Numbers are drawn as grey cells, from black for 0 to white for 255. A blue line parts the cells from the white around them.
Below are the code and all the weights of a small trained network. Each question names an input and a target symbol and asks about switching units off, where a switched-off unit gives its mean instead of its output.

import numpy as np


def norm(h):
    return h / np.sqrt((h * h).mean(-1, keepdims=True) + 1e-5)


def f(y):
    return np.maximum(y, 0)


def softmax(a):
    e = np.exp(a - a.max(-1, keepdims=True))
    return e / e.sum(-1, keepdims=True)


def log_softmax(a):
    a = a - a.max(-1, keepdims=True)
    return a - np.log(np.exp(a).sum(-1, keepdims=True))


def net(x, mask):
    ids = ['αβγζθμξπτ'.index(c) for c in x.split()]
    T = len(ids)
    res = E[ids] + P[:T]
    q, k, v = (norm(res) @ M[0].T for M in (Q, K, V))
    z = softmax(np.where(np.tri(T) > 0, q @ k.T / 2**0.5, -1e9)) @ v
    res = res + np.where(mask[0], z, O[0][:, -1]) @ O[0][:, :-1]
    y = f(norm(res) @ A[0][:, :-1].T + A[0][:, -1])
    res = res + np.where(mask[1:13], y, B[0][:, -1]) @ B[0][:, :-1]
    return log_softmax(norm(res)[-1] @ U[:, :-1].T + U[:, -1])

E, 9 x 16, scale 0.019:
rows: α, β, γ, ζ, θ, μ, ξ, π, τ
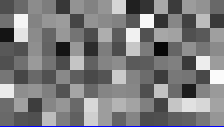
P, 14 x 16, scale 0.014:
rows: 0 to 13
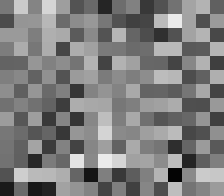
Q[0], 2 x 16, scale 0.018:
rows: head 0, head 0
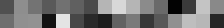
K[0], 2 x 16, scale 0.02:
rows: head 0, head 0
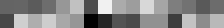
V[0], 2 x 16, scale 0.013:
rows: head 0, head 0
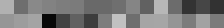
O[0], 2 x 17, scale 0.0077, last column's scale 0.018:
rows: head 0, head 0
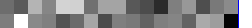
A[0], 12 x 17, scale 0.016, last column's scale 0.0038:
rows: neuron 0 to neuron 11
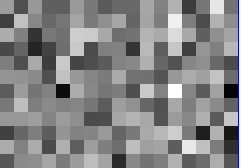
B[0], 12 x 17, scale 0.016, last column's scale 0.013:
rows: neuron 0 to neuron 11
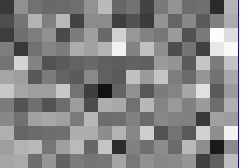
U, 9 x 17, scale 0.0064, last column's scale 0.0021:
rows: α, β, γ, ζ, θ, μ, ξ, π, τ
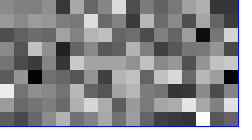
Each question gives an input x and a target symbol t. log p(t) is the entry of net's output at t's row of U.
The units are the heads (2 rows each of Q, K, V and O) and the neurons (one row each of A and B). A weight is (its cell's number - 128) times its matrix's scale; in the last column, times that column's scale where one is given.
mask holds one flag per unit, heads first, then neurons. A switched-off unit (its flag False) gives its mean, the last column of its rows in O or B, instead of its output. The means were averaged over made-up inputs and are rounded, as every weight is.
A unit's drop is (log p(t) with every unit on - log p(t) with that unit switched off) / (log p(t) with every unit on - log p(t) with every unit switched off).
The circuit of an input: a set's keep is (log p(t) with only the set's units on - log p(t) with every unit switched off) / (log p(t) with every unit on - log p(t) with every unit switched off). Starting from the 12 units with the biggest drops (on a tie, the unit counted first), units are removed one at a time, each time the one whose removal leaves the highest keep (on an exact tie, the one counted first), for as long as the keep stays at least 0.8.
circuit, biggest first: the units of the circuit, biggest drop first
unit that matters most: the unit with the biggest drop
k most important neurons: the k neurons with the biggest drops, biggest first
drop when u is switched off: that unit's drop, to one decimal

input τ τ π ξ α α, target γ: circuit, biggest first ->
head 0; neuron 1
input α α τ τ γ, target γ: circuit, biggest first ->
head 0; neuron 1; neuron 8; neuron 2
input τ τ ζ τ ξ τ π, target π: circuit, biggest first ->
neuron 10
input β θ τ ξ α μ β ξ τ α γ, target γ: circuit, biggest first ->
head 0; neuron 1; neuron 2
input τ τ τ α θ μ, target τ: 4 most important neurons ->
neuron 6; neuron 0; neuron 1; neuron 9
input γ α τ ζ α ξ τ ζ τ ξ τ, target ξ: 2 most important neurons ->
neuron 5; neuron 2
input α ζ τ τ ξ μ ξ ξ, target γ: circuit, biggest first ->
head 0; neuron 1
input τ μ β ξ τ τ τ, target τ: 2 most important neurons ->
neuron 3; neuron 4
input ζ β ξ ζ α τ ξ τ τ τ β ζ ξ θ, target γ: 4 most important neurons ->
neuron 1; neuron 9; neuron 0; neuron 2
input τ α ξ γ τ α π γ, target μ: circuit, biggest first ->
head 0; neuron 6
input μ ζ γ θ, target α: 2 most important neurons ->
neuron 6; neuron 11
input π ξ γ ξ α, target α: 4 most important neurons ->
neuron 3; neuron 2; neuron 1; neuron 9
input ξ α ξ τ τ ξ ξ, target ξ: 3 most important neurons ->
neuron 2; neuron 3; neuron 5
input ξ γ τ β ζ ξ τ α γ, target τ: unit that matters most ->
neuron 3
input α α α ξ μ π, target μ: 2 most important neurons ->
neuron 2; neuron 6
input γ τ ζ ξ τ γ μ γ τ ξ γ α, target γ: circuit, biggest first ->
neuron 1; head 0
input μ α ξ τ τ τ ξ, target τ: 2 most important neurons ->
neuron 3; neuron 11
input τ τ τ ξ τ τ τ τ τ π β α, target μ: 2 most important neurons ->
neuron 6; neuron 9
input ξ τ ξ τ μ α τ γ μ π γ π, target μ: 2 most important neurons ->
neuron 6; neuron 9
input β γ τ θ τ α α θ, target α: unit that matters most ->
head 0
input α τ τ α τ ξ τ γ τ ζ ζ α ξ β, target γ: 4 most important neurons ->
neuron 1; neuron 9; neuron 8; neuron 2
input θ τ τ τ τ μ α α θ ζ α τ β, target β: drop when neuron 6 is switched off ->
0.1
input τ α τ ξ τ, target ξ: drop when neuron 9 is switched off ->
0.1
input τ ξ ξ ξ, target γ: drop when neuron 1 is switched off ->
0.2
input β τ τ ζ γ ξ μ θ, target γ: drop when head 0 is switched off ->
0.5
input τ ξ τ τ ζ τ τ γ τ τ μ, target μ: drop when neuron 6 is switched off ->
0.0
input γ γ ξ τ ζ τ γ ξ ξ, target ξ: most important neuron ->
neuron 2
